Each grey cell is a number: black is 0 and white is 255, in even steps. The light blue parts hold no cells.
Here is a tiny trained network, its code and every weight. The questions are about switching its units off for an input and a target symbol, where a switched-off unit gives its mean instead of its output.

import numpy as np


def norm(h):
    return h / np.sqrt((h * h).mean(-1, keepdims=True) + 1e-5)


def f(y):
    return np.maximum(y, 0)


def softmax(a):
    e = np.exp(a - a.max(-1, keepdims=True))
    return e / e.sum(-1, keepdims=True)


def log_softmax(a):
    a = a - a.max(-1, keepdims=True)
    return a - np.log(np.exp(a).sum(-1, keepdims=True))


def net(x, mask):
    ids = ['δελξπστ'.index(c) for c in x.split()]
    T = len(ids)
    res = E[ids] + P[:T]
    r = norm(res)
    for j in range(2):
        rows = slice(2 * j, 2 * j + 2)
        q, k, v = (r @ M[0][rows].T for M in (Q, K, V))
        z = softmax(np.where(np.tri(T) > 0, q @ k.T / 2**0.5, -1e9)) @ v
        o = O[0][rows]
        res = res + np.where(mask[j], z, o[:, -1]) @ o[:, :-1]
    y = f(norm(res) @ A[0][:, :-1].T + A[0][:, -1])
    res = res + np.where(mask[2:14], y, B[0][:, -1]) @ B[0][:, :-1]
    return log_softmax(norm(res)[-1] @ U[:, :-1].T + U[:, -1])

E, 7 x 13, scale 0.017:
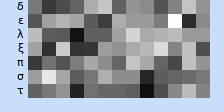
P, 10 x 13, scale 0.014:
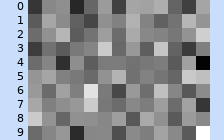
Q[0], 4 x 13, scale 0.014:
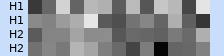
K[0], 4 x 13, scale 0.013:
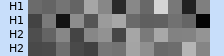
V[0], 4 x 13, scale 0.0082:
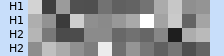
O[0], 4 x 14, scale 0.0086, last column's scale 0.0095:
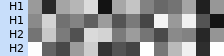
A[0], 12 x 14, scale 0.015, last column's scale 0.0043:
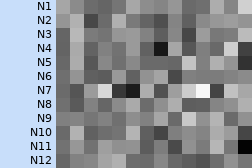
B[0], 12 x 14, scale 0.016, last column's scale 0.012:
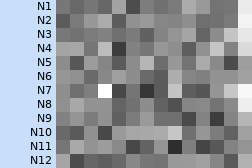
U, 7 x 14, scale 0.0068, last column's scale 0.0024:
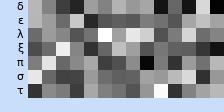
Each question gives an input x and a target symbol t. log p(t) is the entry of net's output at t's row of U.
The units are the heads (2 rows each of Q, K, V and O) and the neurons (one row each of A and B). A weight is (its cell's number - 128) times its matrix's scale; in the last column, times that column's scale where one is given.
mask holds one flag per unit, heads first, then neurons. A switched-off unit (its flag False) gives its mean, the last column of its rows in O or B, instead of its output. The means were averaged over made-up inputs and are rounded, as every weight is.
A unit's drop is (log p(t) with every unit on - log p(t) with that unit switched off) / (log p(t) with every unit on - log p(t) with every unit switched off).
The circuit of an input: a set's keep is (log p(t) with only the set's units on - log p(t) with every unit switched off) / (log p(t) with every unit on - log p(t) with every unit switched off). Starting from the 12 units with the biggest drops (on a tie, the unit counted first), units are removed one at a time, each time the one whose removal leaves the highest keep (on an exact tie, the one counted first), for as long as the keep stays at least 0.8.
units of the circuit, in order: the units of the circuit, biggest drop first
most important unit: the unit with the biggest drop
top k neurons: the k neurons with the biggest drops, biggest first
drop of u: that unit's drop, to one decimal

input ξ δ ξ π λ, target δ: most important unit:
H2
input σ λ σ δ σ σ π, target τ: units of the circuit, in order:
H1, N7, N4
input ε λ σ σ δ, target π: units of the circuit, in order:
H1, N11, H2, N7
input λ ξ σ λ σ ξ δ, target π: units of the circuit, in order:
H1, N11, H2
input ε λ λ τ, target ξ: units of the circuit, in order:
H1, N5, N11, N10
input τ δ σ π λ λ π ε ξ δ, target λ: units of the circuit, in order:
H1, N10
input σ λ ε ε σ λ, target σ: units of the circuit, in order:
N7, H2
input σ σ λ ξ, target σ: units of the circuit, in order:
H2, N7
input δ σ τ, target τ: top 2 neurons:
N7, N4
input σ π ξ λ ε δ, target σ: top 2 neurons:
N7, N12
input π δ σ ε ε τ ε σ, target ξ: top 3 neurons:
N5, N11, N10
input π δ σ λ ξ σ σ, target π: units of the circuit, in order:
H1, N11, N7
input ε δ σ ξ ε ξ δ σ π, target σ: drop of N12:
0.2
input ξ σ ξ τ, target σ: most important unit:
H1
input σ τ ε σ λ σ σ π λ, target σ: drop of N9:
0.0
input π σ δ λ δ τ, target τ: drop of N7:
0.1
